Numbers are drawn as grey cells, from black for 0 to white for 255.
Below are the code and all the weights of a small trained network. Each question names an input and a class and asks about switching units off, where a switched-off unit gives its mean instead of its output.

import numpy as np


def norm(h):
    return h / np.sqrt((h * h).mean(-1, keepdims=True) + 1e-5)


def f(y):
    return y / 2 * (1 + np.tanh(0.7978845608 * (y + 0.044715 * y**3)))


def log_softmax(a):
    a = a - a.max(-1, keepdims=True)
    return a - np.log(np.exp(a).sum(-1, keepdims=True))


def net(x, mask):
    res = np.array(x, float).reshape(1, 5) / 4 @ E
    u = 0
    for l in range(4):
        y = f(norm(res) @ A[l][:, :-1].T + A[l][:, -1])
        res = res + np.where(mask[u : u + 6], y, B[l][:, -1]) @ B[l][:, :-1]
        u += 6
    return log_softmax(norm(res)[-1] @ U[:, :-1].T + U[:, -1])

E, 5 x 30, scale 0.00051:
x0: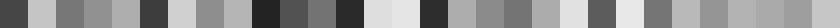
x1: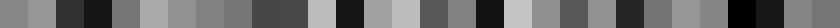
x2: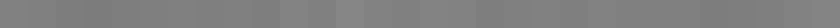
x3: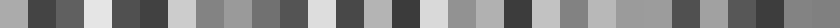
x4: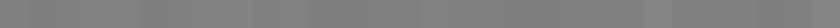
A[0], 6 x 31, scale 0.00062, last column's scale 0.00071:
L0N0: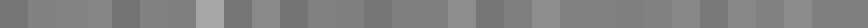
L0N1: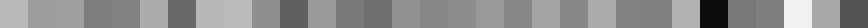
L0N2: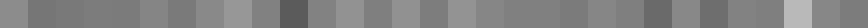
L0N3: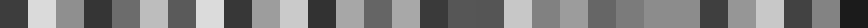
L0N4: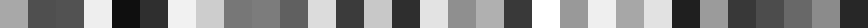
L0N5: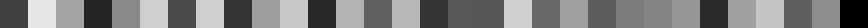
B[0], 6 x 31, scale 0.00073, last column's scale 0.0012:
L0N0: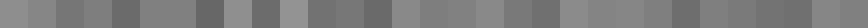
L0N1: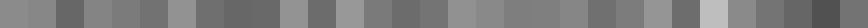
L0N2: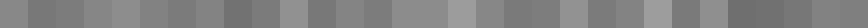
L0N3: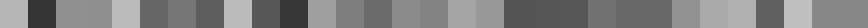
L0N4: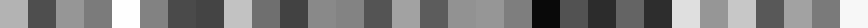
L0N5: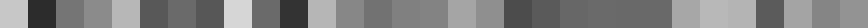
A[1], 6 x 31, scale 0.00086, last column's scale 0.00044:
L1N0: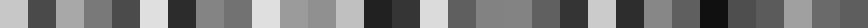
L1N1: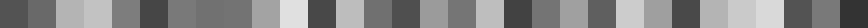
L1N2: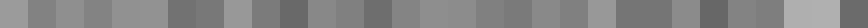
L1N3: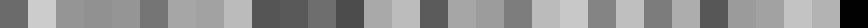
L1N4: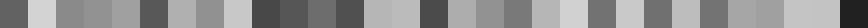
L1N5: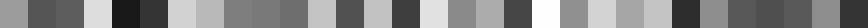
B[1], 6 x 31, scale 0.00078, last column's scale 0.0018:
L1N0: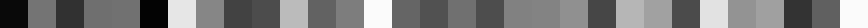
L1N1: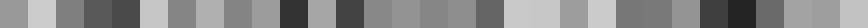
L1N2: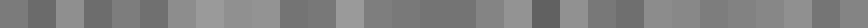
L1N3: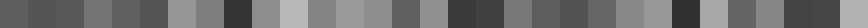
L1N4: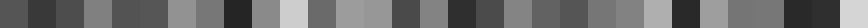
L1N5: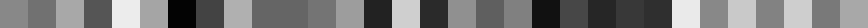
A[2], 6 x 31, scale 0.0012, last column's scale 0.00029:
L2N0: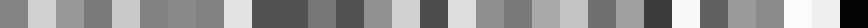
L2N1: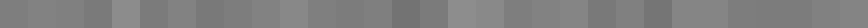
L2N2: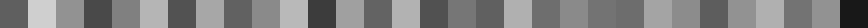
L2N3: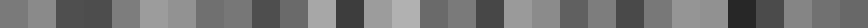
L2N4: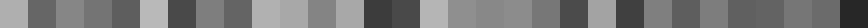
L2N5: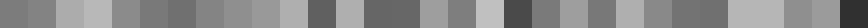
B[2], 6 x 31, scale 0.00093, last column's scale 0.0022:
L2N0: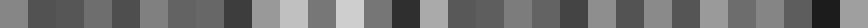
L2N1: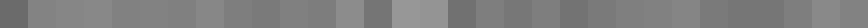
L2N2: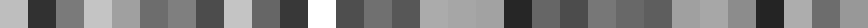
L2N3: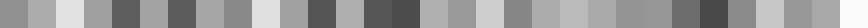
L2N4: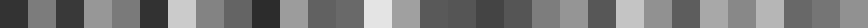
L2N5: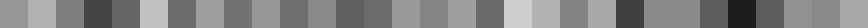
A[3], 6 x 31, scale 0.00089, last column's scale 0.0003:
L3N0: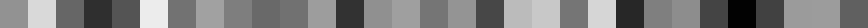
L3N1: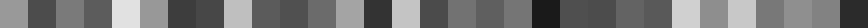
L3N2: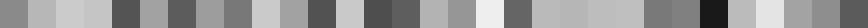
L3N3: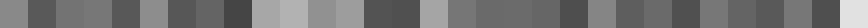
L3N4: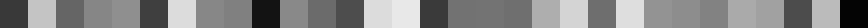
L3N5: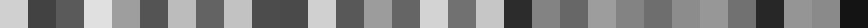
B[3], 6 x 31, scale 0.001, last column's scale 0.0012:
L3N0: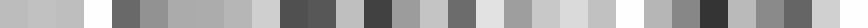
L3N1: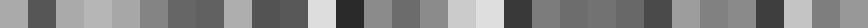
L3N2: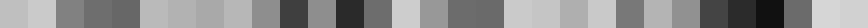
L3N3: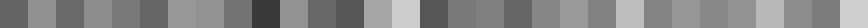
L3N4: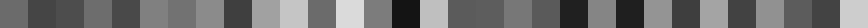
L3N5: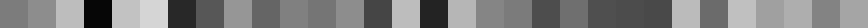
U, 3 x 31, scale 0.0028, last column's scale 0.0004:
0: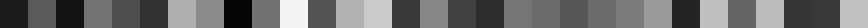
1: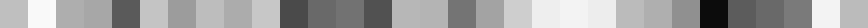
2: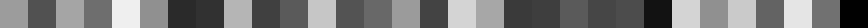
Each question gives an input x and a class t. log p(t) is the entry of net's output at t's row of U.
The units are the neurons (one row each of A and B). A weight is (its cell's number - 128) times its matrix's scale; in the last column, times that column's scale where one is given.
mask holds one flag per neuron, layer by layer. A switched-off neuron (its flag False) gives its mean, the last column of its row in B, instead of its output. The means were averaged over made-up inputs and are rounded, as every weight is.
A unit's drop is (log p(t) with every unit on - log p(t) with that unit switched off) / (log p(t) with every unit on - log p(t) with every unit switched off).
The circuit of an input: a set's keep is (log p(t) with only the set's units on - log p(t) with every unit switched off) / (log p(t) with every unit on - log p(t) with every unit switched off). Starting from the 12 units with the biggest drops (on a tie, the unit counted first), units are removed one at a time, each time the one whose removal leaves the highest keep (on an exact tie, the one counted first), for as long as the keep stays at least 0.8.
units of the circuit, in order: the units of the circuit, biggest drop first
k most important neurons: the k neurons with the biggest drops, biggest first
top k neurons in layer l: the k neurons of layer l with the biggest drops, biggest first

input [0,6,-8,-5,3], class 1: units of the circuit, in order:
[L3N0]
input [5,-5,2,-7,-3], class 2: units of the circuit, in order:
[L2N2, L3N1]
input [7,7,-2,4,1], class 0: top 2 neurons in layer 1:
[L1N1, L1N4]
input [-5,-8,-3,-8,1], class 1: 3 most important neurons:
[L3N2, L1N5, L0N4]
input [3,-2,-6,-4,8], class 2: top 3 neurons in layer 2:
[L2N3, L2N2, L2N4]
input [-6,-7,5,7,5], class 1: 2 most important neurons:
[L1N4, L2N2]
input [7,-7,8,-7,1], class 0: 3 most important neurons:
[L1N4, L2N3, L1N3]
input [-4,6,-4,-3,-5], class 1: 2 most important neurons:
[L1N4, L3N0]
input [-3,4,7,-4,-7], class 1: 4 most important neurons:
[L1N4, L1N5, L0N4, L2N3]
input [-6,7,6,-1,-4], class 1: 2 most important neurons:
[L3N0, L1N4]
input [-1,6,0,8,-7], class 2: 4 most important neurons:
[L0N4, L1N1, L1N5, L2N5]
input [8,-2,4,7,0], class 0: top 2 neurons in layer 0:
[L0N5, L0N3]
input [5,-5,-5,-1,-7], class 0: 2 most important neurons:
[L2N3, L1N4]
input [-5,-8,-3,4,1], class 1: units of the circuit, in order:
[L3N2]
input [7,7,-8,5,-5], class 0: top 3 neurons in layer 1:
[L1N1, L1N4, L1N3]
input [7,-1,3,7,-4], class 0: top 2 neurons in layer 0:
[L0N5, L0N3]
